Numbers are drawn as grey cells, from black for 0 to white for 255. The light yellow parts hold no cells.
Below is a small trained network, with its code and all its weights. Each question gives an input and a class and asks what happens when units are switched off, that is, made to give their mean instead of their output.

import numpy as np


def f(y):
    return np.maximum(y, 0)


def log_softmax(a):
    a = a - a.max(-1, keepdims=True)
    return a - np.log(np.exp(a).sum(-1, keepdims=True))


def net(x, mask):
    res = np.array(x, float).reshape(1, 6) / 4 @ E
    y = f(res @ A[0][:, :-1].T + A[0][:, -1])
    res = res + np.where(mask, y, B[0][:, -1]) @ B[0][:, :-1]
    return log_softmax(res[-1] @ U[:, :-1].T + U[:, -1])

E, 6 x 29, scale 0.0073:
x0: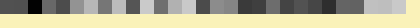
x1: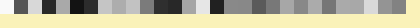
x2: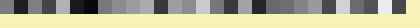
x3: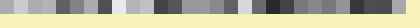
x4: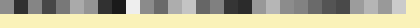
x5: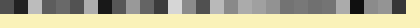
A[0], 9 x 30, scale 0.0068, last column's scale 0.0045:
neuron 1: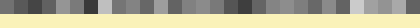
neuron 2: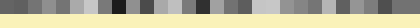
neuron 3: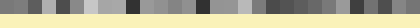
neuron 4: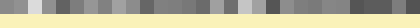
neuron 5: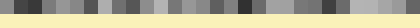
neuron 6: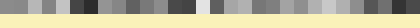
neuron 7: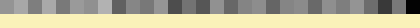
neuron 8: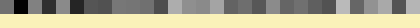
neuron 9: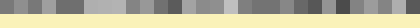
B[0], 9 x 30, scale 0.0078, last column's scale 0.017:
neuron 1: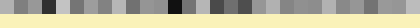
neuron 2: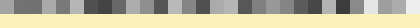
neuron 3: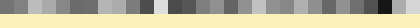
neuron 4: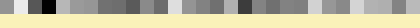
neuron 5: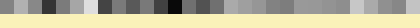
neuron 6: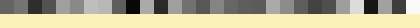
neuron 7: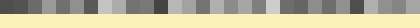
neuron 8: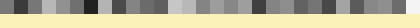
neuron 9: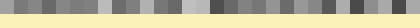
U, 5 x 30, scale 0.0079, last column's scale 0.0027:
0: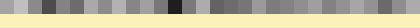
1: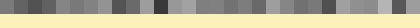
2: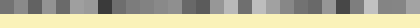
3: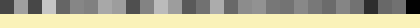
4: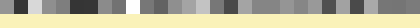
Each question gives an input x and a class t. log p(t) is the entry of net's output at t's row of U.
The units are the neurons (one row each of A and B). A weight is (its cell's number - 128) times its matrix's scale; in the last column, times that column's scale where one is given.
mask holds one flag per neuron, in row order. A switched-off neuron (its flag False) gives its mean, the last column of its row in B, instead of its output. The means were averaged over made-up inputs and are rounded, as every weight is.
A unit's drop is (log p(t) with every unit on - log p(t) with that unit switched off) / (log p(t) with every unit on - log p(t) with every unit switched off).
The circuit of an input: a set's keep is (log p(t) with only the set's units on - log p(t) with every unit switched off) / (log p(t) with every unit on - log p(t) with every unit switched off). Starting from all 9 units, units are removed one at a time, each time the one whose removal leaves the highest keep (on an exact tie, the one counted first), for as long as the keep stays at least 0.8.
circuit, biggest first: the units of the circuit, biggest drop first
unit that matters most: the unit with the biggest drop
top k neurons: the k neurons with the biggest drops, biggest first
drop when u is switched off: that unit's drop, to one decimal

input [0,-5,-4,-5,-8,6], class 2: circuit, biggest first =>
(neuron 2)
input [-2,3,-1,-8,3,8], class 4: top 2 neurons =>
(neuron 6; neuron 8)
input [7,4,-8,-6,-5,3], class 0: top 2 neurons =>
(neuron 9; neuron 8)
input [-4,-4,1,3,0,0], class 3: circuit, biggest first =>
(neuron 5; neuron 8)
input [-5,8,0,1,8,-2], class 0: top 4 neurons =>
(neuron 1; neuron 2; neuron 7; neuron 8)
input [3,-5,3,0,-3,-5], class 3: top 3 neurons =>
(neuron 4; neuron 3; neuron 1)
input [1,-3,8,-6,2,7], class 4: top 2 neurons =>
(neuron 6; neuron 8)
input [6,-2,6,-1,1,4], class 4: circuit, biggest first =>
(neuron 6; neuron 8)
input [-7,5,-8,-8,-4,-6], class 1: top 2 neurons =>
(neuron 6; neuron 7)
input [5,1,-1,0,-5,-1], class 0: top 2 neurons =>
(neuron 8; neuron 6)
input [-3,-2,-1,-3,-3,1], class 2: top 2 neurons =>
(neuron 8; neuron 9)
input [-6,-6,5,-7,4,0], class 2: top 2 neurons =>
(neuron 2; neuron 6)
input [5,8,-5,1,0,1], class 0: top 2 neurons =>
(neuron 8; neuron 6)
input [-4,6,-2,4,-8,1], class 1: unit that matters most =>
neuron 6
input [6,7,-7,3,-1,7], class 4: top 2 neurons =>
(neuron 6; neuron 5)
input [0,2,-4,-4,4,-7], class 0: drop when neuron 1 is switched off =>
0.1
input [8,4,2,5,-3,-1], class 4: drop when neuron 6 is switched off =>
0.3
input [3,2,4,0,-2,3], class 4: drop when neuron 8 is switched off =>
0.1
